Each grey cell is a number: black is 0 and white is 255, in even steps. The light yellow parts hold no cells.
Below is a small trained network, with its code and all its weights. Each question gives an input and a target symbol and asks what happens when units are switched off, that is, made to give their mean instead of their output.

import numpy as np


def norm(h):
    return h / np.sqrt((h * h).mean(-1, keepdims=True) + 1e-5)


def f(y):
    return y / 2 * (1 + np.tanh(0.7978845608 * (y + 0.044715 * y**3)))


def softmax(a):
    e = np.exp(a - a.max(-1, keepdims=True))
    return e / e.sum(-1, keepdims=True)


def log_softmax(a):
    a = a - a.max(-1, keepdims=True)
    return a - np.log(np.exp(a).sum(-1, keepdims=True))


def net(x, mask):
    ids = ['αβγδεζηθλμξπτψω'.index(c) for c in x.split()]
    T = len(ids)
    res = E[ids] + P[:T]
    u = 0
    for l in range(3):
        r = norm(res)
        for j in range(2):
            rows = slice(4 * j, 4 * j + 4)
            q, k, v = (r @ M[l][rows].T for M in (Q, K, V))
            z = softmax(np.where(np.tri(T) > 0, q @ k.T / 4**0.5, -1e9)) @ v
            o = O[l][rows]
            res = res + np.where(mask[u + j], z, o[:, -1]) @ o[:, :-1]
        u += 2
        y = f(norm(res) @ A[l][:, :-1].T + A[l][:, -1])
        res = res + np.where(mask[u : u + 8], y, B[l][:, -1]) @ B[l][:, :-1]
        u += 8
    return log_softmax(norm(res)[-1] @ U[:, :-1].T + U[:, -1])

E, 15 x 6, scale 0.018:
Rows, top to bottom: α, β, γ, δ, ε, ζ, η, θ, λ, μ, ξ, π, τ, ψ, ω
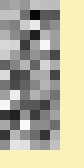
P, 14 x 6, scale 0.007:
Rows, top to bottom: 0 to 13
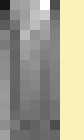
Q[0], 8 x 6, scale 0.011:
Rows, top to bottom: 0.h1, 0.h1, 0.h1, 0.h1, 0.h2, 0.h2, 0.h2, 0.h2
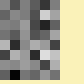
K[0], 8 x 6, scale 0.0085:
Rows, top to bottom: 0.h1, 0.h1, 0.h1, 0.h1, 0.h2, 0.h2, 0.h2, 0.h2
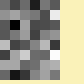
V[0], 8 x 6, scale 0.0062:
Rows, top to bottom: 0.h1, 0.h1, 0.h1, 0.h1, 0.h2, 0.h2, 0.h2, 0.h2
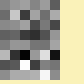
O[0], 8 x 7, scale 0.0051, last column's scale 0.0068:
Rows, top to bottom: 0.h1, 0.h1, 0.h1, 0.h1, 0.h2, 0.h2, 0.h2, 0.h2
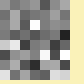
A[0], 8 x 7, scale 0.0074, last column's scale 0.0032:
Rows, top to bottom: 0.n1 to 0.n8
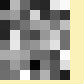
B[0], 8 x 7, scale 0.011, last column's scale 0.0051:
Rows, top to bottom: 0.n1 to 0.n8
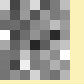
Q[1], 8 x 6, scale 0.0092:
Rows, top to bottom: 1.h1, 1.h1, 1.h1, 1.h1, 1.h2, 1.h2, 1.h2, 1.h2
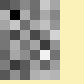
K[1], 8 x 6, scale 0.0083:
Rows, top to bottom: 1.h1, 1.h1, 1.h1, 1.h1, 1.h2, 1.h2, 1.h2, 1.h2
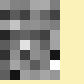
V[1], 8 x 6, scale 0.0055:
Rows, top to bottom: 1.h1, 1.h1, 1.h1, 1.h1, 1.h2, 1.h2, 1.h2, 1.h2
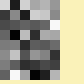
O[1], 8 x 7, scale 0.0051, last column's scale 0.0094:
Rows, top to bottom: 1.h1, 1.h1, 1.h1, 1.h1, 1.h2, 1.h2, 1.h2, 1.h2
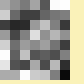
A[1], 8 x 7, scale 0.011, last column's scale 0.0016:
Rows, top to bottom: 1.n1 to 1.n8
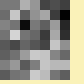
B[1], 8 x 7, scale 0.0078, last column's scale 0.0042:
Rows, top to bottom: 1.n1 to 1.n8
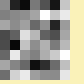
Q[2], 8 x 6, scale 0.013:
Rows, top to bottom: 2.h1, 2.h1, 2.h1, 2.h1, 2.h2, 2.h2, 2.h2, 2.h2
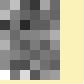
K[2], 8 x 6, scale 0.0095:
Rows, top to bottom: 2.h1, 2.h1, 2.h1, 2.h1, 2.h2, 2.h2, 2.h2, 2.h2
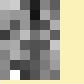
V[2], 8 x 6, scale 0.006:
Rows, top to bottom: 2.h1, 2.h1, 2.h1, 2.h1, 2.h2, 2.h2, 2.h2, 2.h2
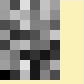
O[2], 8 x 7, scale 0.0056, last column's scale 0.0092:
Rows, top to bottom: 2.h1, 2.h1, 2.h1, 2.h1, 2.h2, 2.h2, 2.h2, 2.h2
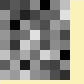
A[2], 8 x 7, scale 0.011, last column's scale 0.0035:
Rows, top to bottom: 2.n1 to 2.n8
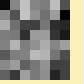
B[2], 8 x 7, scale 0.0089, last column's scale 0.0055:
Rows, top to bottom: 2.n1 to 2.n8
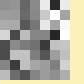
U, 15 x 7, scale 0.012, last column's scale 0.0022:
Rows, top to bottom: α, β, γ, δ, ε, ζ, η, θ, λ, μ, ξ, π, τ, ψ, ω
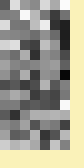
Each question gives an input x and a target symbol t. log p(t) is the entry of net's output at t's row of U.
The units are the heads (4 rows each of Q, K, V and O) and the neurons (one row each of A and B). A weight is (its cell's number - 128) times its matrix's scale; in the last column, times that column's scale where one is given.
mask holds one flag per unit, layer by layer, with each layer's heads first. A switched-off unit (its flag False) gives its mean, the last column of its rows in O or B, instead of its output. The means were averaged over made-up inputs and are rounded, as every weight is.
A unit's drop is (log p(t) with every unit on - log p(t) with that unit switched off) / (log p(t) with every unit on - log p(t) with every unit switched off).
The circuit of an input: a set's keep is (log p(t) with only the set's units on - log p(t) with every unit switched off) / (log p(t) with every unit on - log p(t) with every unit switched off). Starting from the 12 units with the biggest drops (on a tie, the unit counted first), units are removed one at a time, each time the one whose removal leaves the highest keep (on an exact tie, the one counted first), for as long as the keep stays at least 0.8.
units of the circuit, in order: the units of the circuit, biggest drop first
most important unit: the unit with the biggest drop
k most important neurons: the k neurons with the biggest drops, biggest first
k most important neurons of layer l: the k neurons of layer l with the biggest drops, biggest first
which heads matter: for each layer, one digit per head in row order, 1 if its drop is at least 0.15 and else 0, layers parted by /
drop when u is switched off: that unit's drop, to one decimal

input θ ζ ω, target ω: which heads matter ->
01 / 01 / 00
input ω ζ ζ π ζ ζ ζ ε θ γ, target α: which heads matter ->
00 / 00 / 00
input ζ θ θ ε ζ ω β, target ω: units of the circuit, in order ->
(0.h2, 1.h2)
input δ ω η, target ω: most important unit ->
0.h2
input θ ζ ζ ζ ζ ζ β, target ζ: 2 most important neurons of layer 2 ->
(2.n4, 2.n2)
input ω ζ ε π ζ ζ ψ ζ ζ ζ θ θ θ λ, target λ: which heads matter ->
01 / 01 / 00
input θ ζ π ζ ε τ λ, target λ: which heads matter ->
00 / 00 / 00
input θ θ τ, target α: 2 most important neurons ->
(1.n6, 0.n8)
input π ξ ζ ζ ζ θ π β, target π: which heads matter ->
00 / 10 / 00
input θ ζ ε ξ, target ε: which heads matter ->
01 / 00 / 01
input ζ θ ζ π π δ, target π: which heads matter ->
10 / 10 / 00
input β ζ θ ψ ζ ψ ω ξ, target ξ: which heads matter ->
01 / 00 / 01
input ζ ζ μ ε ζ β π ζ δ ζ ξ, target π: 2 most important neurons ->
(0.n7, 1.n5)
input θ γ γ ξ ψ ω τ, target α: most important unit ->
1.n6
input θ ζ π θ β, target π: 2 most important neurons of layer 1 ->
(1.n5, 1.n7)
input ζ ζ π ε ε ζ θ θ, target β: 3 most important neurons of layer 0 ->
(0.n5, 0.n6, 0.n7)
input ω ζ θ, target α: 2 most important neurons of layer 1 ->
(1.n6, 1.n8)
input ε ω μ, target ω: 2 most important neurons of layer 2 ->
(2.n1, 2.n3)
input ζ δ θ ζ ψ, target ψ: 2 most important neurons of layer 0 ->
(0.n1, 0.n4)
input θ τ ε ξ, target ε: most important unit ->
0.h2
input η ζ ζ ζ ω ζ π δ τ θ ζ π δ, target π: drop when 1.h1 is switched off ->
0.4
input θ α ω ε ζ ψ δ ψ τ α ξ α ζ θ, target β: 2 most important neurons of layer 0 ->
(0.n5, 0.n7)
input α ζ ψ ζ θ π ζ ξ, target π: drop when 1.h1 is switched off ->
0.5
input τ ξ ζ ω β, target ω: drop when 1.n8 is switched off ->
-0.1
